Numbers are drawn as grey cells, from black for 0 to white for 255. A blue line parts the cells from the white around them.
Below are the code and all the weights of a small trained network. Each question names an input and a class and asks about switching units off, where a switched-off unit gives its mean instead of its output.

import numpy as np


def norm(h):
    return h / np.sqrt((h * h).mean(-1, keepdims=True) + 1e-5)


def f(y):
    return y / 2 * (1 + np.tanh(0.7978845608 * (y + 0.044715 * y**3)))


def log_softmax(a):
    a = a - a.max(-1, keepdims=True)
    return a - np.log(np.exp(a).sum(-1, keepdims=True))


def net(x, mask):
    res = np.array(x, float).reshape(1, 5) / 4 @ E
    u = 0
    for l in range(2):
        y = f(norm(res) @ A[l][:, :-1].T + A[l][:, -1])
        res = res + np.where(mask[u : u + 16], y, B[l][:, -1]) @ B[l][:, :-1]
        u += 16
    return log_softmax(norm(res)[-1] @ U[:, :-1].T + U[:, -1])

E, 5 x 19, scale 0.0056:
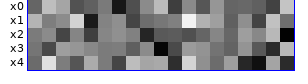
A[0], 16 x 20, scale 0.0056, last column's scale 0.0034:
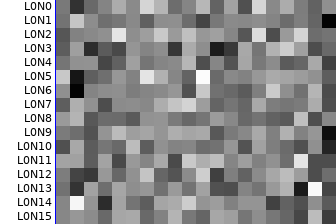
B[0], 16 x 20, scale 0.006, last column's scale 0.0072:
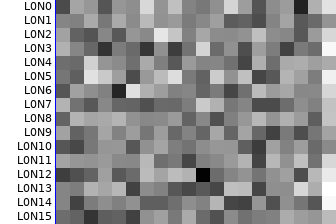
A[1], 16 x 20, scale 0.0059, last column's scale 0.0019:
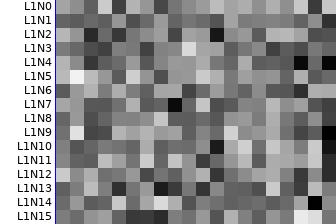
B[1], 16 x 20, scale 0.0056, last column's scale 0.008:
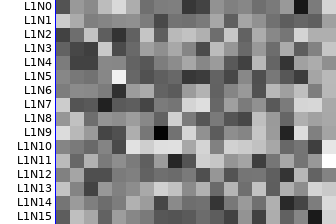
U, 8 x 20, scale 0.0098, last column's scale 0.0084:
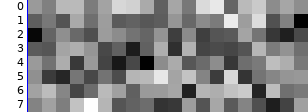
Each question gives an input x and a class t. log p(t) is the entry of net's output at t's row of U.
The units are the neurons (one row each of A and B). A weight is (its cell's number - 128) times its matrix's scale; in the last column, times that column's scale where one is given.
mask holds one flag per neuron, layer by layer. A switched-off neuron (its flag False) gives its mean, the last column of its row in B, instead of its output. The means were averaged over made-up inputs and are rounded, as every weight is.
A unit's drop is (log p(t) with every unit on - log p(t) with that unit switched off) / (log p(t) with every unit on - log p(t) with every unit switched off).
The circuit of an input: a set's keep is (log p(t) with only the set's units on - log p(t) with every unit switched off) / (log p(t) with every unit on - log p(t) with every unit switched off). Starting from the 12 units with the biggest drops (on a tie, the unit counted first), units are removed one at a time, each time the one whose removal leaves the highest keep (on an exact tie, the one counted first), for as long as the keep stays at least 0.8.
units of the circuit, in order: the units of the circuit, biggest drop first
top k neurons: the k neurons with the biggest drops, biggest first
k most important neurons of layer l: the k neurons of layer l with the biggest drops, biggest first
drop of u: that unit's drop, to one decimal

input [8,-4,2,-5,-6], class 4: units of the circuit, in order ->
[L0N3]
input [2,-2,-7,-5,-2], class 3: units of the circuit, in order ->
[L0N14; L1N10]
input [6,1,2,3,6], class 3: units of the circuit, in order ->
[L1N10; L0N4]
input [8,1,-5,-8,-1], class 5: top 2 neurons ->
[L0N14; L0N13]
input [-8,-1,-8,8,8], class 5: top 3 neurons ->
[L0N13; L0N2; L0N11]
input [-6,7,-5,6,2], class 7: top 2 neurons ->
[L0N12; L0N0]
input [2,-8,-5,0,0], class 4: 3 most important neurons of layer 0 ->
[L0N13; L0N14; L0N7]
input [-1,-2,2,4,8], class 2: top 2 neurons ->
[L0N14; L0N0]
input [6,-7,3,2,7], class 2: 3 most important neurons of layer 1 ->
[L1N14; L1N13; L1N7]
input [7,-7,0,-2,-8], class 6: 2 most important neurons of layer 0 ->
[L0N3; L0N5]
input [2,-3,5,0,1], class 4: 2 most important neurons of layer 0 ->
[L0N3; L0N2]
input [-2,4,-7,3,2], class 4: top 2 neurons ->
[L1N10; L0N3]
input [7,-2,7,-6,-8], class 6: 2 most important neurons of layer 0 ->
[L0N14; L0N3]
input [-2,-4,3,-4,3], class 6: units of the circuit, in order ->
[L1N14]
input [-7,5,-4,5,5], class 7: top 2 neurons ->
[L0N12; L1N10]
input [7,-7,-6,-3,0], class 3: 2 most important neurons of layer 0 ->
[L0N14; L0N13]
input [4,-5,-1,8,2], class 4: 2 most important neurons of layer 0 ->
[L0N0; L0N12]
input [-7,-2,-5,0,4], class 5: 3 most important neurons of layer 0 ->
[L0N2; L0N13; L0N11]
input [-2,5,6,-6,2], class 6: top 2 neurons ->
[L0N3; L0N5]
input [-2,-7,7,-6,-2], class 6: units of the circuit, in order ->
[L0N3]
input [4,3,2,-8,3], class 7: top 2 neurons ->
[L1N0; L1N5]
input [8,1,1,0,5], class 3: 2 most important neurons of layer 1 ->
[L1N10; L1N7]
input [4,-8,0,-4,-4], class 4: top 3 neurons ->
[L0N13; L0N3; L0N7]
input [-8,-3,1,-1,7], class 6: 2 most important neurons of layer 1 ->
[L1N9; L1N14]
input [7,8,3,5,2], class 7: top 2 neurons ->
[L0N12; L0N0]
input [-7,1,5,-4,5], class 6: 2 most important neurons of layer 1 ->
[L1N9; L1N14]
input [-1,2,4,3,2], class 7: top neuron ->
[L0N3]
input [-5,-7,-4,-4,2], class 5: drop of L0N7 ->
0.2
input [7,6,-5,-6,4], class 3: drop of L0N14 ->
0.3
